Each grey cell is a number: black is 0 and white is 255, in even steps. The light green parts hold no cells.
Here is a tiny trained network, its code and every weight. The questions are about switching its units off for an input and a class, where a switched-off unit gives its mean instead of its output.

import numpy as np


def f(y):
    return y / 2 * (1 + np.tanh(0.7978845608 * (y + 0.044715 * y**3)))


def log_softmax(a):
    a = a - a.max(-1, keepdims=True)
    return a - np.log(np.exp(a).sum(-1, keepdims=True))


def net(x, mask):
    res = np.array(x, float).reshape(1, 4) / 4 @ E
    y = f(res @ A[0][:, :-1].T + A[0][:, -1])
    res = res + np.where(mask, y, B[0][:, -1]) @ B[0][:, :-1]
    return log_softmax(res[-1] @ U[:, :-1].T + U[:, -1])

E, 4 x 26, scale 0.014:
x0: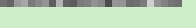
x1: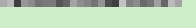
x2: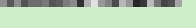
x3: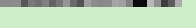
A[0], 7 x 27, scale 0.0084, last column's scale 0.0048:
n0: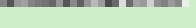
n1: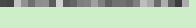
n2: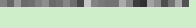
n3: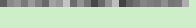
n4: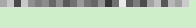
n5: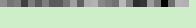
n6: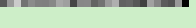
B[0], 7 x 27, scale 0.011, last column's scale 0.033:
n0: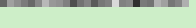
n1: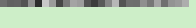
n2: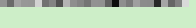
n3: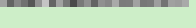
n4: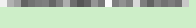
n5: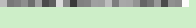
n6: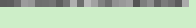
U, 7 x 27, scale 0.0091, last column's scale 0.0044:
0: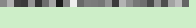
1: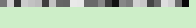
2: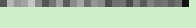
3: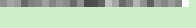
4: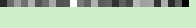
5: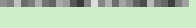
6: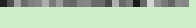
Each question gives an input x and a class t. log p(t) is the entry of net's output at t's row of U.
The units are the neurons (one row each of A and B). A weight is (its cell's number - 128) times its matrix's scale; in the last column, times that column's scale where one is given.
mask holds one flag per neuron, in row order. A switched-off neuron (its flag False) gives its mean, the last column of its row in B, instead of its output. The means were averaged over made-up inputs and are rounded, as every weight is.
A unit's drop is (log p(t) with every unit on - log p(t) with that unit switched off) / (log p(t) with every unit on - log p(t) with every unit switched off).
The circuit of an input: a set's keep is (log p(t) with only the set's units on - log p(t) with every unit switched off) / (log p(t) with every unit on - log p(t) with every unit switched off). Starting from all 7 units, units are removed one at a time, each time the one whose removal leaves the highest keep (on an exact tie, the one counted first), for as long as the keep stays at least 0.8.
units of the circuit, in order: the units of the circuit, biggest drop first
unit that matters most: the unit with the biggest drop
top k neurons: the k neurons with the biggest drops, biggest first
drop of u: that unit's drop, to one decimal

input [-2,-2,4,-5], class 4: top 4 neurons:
[n5 n4 n3 n0]
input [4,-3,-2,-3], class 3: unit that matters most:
n6
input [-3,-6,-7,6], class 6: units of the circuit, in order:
[n4 n5]
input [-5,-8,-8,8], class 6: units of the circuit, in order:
[n4 n5]
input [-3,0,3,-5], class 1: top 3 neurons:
[n5 n4 n1]
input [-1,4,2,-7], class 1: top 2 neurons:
[n5 n3]
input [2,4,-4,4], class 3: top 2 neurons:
[n5 n2]
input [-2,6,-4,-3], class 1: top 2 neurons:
[n5 n0]
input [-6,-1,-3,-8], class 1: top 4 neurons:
[n5 n4 n0 n1]
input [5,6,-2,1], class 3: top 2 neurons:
[n5 n2]
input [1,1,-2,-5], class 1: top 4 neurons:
[n5 n4 n0 n3]
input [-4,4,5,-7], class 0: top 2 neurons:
[n2 n5]
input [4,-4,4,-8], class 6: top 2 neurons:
[n4 n5]
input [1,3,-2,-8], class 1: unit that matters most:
n5
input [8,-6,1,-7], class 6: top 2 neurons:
[n4 n5]
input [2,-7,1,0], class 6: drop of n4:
0.1
